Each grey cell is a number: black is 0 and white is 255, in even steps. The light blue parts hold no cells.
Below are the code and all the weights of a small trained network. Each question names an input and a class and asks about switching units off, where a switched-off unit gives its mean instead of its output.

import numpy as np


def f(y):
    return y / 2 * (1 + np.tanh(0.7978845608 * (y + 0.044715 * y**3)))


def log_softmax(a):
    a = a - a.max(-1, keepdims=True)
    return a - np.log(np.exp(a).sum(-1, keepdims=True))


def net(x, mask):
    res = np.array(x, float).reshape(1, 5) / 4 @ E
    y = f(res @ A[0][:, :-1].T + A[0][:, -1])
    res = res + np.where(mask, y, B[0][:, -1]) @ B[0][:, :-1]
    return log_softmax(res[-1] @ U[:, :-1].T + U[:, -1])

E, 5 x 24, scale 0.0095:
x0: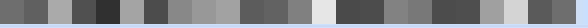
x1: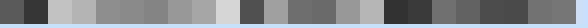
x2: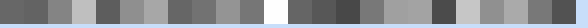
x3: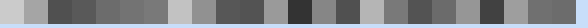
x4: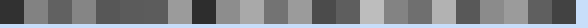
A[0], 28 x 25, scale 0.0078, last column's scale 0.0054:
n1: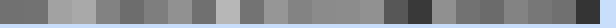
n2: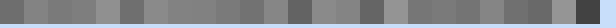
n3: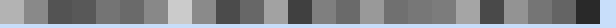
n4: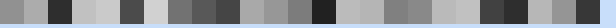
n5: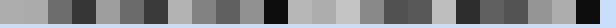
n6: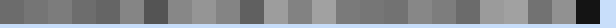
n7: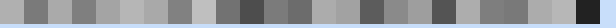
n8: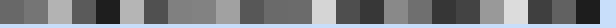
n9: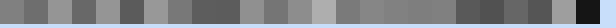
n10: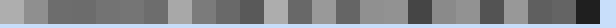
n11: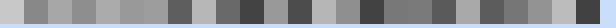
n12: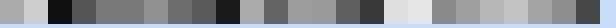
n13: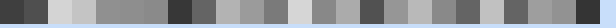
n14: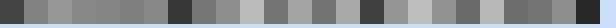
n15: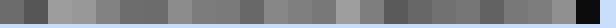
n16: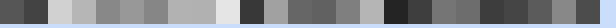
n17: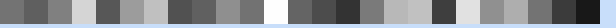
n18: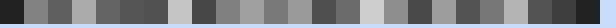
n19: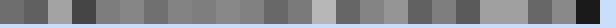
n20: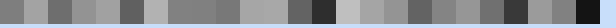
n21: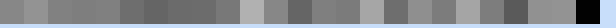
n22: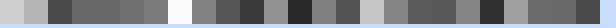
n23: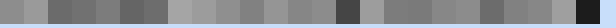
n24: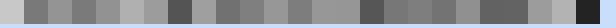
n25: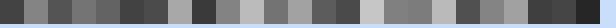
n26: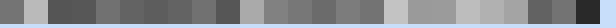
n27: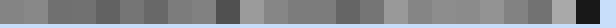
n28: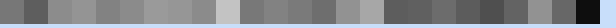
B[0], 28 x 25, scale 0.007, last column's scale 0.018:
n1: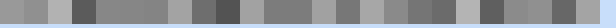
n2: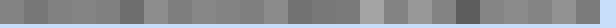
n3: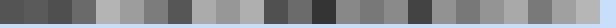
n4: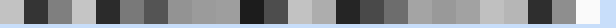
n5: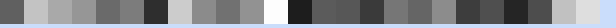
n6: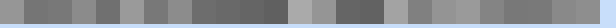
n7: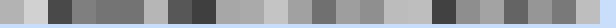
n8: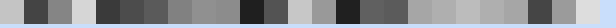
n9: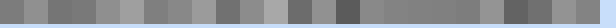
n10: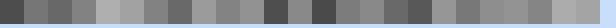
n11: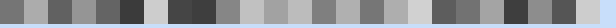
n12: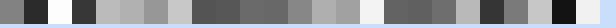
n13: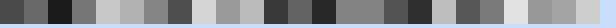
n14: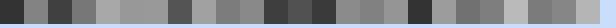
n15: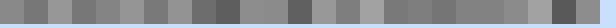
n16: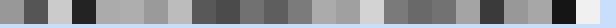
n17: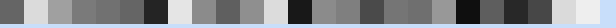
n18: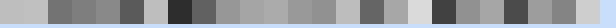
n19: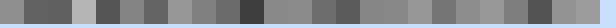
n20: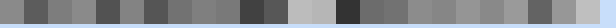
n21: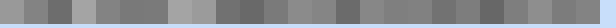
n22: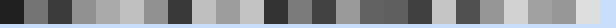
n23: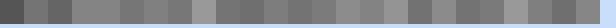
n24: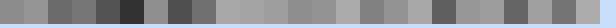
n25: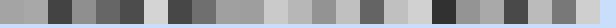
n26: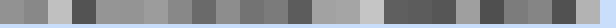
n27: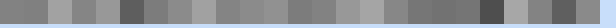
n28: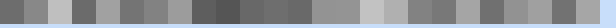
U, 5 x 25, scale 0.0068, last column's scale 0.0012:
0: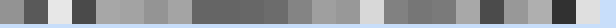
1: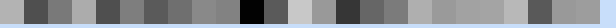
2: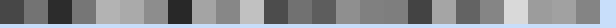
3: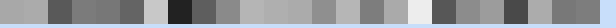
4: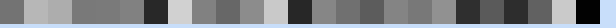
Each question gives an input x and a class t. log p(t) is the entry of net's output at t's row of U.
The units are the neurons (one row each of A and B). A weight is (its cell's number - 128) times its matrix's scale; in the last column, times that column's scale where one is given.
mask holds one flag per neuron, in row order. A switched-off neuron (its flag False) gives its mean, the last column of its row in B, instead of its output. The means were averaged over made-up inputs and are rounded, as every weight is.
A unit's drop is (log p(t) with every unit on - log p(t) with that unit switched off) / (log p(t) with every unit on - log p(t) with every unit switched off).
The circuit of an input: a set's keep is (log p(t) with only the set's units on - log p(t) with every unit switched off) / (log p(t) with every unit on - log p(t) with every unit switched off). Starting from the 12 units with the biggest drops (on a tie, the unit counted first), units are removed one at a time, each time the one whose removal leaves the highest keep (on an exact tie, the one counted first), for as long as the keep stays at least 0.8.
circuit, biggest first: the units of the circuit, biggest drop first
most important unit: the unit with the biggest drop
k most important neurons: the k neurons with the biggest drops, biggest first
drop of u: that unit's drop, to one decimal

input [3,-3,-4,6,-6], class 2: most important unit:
n22
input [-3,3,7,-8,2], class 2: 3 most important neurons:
(n13, n5, n14)
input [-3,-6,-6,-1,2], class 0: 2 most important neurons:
(n12, n17)
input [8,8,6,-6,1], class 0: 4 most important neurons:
(n16, n4, n1, n28)
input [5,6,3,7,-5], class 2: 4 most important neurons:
(n22, n12, n3, n10)
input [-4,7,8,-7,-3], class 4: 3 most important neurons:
(n17, n12, n22)
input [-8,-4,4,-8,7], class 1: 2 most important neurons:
(n4, n20)
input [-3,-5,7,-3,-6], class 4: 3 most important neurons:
(n17, n25, n18)
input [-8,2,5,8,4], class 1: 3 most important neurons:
(n4, n20, n13)
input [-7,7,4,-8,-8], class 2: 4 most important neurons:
(n13, n12, n8, n14)
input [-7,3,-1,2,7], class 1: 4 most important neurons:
(n4, n20, n11, n7)
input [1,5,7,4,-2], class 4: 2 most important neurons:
(n17, n12)
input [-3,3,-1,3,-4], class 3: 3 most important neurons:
(n12, n8, n11)
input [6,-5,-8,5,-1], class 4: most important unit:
n5
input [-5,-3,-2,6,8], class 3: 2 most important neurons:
(n25, n18)
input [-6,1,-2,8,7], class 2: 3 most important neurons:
(n22, n3, n8)
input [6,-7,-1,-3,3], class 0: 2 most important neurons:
(n12, n4)
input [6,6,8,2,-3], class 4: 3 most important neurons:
(n17, n12, n4)
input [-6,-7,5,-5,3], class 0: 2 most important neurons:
(n12, n26)
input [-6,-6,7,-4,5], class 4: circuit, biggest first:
(n17)
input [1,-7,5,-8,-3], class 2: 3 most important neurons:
(n13, n14, n16)
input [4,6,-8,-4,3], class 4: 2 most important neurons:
(n5, n12)
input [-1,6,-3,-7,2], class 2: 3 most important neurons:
(n13, n12, n14)
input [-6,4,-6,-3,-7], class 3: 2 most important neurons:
(n11, n7)
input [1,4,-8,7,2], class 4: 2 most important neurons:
(n5, n13)
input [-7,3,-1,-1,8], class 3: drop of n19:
0.1
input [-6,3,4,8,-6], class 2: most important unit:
n22
